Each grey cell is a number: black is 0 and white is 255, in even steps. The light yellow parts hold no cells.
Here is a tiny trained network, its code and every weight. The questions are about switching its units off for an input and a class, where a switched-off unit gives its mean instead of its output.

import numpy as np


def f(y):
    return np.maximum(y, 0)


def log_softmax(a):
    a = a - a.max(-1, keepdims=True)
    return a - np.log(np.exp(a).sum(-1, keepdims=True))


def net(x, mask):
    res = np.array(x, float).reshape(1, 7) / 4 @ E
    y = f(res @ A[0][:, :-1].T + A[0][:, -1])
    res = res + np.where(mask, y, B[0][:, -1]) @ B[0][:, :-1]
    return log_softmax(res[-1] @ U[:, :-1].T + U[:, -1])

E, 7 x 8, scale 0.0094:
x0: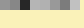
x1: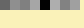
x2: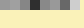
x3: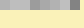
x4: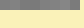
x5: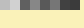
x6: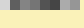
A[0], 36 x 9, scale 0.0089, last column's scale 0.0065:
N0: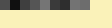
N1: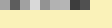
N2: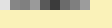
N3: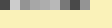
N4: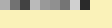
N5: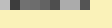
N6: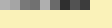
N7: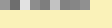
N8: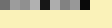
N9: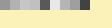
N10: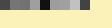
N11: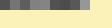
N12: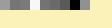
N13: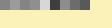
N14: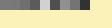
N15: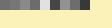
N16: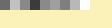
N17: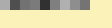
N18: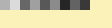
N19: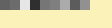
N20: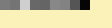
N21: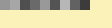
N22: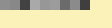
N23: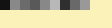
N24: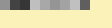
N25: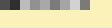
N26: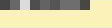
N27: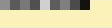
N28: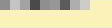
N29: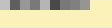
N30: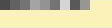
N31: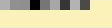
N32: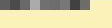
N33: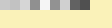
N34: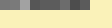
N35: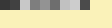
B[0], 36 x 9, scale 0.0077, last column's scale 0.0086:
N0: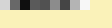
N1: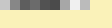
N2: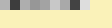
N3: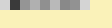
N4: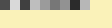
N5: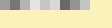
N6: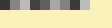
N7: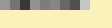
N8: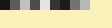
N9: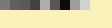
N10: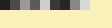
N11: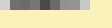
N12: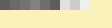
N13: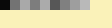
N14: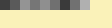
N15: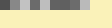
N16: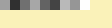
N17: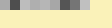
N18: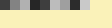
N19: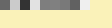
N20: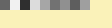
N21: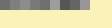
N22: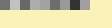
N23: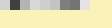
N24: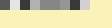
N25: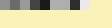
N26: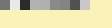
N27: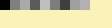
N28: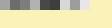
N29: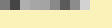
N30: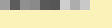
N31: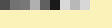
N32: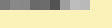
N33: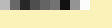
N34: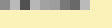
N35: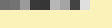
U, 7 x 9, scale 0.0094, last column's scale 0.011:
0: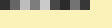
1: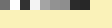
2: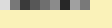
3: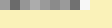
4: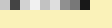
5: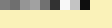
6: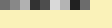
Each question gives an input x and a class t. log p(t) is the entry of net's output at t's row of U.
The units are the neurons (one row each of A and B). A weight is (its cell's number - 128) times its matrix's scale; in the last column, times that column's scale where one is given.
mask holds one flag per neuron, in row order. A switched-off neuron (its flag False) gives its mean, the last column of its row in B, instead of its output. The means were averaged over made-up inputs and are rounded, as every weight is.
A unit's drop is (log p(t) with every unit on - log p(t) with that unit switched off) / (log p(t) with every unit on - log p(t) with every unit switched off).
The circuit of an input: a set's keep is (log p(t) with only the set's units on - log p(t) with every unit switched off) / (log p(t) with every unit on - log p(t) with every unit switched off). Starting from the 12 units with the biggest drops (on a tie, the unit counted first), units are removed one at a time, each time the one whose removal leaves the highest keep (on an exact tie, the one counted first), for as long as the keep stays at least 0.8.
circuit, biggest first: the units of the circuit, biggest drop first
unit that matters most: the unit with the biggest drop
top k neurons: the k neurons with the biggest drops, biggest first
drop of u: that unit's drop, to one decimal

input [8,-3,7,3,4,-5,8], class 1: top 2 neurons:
N24; N4
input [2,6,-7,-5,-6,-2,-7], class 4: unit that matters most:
N23
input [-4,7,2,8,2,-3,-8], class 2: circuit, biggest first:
N9; N7
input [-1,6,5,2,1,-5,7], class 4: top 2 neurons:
N5; N17
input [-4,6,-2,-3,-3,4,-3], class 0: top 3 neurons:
N8; N10; N25
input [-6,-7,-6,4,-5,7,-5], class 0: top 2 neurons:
N13; N27
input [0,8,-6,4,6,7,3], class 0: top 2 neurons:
N8; N9
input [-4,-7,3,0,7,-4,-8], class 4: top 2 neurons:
N23; N3
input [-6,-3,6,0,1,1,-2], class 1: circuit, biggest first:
N19; N26
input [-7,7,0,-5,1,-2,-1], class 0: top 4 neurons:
N10; N8; N24; N4
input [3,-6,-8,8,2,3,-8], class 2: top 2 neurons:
N33; N1
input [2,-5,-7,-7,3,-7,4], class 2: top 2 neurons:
N0; N31
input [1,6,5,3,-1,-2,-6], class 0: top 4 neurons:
N9; N10; N8; N2
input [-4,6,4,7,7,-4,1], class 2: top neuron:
N9
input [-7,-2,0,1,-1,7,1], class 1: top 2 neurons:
N34; N20
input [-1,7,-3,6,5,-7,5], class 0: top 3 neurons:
N10; N9; N8
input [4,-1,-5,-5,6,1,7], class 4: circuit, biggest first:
N5; N2
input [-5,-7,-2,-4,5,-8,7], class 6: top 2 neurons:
N25; N35
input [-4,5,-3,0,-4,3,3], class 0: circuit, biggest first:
N8; N10
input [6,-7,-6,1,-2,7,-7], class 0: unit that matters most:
N13
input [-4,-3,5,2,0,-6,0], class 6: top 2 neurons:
N35; N25
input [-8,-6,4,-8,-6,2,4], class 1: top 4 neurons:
N26; N19; N34; N33
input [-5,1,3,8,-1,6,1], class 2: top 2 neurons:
N33; N9
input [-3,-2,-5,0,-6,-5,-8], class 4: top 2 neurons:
N23; N3
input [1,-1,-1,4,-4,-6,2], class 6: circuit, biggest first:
N25; N35
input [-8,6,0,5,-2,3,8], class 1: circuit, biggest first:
N20; N19
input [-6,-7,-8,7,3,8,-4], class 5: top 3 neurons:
N12; N1; N13
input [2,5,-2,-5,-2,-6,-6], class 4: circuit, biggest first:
N23
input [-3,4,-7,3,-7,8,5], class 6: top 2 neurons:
N18; N2
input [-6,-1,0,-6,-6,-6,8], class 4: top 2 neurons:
N5; N17
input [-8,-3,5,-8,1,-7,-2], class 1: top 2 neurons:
N26; N19
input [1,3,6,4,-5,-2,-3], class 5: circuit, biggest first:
N28; N16
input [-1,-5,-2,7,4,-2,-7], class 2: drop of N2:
0.1
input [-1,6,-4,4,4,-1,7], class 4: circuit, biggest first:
N17
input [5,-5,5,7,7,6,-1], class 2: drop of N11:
-0.1
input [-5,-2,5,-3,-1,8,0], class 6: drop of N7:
0.0
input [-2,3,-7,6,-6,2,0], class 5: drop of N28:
-0.1
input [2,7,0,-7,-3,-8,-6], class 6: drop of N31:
0.1
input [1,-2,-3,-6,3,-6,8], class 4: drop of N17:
0.2
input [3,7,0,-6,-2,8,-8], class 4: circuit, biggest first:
N23
